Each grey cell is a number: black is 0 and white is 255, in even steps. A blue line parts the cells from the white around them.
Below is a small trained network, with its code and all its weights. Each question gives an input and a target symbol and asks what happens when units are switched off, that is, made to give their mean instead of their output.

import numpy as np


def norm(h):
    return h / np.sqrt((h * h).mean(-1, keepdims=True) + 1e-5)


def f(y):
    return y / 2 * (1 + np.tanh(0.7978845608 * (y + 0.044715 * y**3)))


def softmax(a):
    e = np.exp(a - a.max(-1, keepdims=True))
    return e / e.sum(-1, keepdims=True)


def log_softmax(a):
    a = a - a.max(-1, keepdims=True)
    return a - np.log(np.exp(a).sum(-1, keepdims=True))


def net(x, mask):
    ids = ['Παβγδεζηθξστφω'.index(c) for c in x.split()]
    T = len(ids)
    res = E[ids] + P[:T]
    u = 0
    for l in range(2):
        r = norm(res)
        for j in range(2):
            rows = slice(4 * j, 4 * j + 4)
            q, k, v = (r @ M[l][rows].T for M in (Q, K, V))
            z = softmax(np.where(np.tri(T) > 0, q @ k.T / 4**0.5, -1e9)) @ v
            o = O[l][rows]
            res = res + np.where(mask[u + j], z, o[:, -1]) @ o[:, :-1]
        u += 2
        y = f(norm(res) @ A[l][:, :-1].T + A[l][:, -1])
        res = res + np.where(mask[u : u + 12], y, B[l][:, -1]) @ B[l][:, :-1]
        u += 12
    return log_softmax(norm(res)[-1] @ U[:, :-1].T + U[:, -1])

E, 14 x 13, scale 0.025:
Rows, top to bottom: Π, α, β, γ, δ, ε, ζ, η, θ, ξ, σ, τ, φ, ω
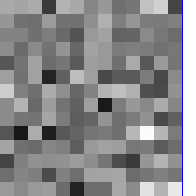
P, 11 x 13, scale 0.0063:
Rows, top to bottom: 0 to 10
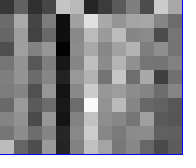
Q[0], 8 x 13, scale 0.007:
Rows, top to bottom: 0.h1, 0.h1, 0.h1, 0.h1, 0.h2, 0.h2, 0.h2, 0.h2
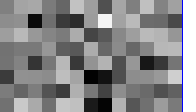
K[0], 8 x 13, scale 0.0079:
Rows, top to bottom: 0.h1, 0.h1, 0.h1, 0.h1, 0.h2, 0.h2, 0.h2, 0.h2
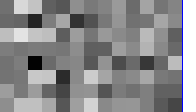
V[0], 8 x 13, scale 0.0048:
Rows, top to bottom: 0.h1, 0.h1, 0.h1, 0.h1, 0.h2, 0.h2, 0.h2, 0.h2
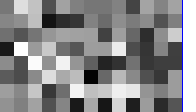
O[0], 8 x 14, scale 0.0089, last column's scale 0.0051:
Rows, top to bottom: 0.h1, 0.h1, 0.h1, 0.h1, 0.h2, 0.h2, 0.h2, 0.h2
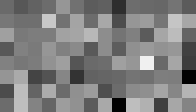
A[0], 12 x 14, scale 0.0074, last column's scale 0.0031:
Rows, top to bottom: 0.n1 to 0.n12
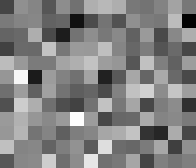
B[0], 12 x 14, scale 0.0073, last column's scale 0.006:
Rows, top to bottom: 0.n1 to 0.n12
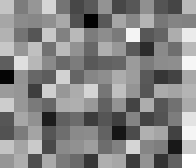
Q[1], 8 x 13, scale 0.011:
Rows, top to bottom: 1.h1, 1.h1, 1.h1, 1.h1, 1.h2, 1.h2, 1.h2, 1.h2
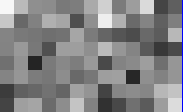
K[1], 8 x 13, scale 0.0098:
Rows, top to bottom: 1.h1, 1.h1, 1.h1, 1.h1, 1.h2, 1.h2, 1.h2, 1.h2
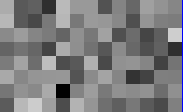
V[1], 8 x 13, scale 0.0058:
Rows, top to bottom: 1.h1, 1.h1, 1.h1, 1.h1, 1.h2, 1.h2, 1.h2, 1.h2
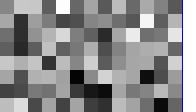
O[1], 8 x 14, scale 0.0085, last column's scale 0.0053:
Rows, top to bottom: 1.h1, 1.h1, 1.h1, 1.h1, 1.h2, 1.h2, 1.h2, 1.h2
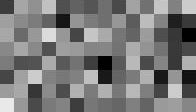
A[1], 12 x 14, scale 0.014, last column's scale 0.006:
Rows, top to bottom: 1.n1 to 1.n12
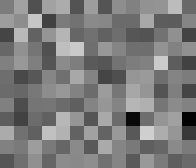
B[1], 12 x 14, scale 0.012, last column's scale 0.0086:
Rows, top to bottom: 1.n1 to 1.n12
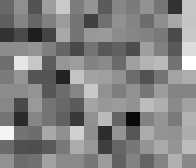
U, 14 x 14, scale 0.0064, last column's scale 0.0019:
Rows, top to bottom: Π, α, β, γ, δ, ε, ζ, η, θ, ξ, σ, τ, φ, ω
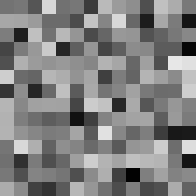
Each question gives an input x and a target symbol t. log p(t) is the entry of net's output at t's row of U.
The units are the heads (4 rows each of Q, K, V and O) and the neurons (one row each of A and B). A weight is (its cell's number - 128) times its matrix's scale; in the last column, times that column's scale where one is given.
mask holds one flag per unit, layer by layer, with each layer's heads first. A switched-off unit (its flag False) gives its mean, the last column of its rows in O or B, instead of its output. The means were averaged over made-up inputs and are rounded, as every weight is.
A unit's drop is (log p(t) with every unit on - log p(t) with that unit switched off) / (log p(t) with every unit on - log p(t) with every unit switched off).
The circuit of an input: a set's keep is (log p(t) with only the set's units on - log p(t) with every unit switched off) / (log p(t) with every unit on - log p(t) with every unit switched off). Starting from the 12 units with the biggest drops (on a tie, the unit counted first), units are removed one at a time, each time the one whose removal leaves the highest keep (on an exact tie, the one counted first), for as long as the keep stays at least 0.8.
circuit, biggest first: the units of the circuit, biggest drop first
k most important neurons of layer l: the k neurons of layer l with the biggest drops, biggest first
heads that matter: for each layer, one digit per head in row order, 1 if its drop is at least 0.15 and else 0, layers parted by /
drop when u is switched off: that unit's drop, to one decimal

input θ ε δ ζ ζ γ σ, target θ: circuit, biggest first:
0.h2
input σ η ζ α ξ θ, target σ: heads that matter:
11 / 00
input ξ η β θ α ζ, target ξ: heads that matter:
00 / 10
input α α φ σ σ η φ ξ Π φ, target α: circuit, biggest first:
0.h2, 0.h1
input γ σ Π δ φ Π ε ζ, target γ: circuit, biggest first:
0.h2, 1.h2, 1.h1
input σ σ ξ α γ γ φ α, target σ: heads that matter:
01 / 00
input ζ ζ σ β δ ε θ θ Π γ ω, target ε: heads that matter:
00 / 00
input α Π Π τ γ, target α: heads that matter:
01 / 00
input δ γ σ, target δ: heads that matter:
01 / 01
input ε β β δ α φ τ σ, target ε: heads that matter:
01 / 00
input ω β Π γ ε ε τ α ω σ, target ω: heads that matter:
00 / 01
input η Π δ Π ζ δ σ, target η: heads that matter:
01 / 10
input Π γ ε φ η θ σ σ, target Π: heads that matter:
00 / 00
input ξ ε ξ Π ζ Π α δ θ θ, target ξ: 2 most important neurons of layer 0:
0.n5, 0.n4
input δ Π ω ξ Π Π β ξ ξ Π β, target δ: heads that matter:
01 / 01
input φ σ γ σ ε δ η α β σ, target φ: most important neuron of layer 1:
1.n9
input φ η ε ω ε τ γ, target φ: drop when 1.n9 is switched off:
0.1
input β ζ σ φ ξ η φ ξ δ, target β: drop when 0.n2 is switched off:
0.0
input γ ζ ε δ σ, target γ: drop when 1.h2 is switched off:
0.4
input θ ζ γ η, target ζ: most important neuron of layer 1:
1.n3
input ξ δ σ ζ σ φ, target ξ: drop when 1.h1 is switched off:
0.7
